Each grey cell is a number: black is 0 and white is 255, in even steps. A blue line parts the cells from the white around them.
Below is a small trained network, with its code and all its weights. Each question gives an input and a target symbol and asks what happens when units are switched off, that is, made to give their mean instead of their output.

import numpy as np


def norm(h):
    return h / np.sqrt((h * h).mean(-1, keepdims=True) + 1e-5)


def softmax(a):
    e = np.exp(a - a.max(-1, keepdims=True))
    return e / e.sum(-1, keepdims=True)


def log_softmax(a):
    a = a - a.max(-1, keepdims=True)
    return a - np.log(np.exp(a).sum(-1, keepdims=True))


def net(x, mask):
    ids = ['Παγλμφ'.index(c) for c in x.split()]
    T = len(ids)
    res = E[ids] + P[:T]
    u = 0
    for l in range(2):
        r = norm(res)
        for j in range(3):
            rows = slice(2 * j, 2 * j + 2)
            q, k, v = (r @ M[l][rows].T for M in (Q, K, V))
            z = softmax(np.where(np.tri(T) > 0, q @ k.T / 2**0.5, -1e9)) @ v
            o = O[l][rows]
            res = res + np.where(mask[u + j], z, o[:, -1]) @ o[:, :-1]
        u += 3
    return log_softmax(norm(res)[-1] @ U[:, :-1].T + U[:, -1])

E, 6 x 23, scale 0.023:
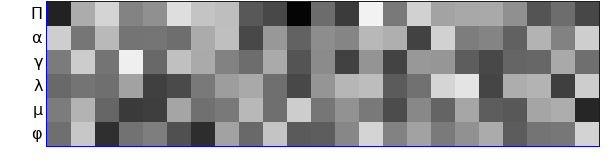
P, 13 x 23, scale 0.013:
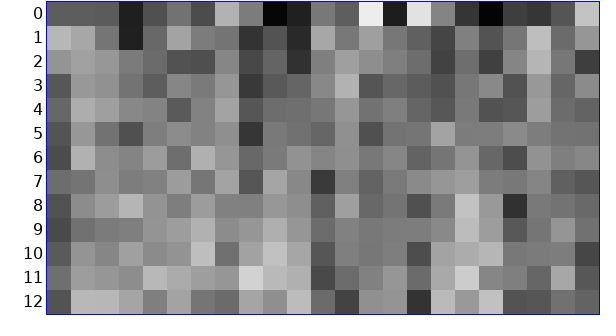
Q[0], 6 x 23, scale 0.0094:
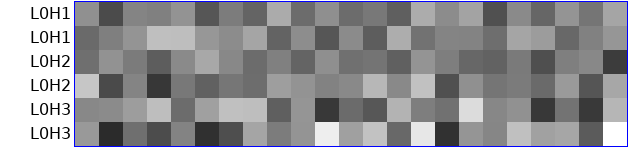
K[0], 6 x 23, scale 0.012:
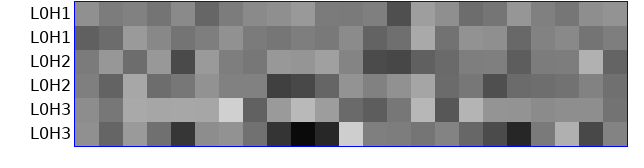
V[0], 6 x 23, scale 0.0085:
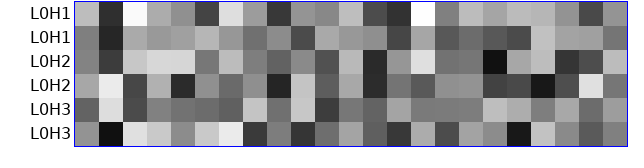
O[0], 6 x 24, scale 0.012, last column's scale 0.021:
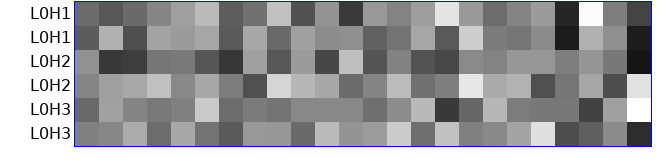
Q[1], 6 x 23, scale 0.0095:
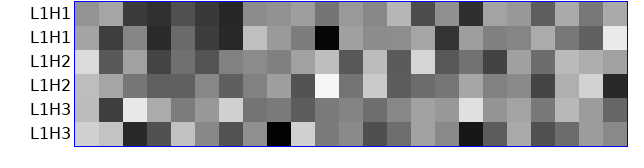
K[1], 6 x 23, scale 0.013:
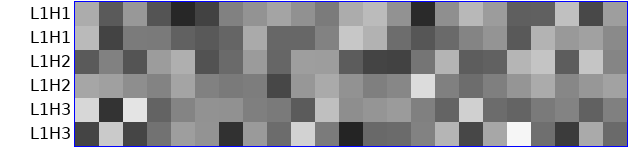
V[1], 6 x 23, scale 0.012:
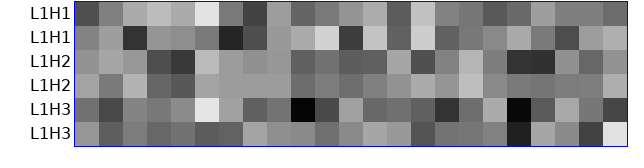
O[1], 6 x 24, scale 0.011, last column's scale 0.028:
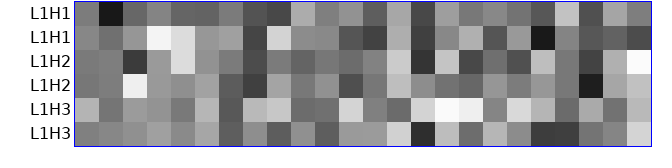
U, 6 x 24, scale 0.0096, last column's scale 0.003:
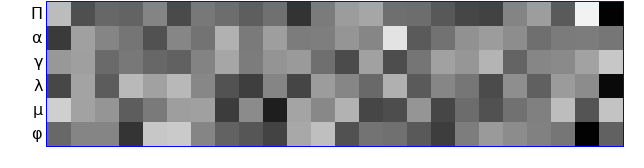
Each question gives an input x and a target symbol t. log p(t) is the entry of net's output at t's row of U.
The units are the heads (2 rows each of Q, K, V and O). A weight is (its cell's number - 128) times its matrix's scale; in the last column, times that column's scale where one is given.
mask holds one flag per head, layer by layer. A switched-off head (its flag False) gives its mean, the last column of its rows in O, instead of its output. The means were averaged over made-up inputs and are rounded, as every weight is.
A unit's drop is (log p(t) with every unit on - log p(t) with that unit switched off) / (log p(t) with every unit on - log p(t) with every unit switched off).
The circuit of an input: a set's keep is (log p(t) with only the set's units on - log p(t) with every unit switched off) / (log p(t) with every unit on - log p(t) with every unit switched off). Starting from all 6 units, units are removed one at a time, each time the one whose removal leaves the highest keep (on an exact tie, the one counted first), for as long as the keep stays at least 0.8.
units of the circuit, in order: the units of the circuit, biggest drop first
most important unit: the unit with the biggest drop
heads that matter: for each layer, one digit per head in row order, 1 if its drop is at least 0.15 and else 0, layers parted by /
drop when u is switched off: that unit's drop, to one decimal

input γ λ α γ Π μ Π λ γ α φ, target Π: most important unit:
L1H3
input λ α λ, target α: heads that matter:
110 / 101
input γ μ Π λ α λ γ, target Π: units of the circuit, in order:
(L1H1, L0H2)
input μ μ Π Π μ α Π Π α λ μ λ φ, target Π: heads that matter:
011 / 001
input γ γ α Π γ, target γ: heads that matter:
010 / 000
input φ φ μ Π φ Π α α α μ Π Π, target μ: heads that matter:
010 / 000
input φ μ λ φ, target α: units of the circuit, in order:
(L0H1, L1H1)
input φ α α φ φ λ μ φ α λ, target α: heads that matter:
010 / 110
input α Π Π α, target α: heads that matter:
011 / 110
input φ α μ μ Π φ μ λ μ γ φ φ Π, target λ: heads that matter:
001 / 000
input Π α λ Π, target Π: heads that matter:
001 / 100
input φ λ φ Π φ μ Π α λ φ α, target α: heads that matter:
111 / 110
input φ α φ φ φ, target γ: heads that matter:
010 / 100
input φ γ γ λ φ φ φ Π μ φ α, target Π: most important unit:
L0H2
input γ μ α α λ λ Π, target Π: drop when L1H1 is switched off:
0.4
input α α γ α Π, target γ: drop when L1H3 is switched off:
0.0
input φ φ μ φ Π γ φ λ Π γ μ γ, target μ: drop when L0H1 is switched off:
0.1
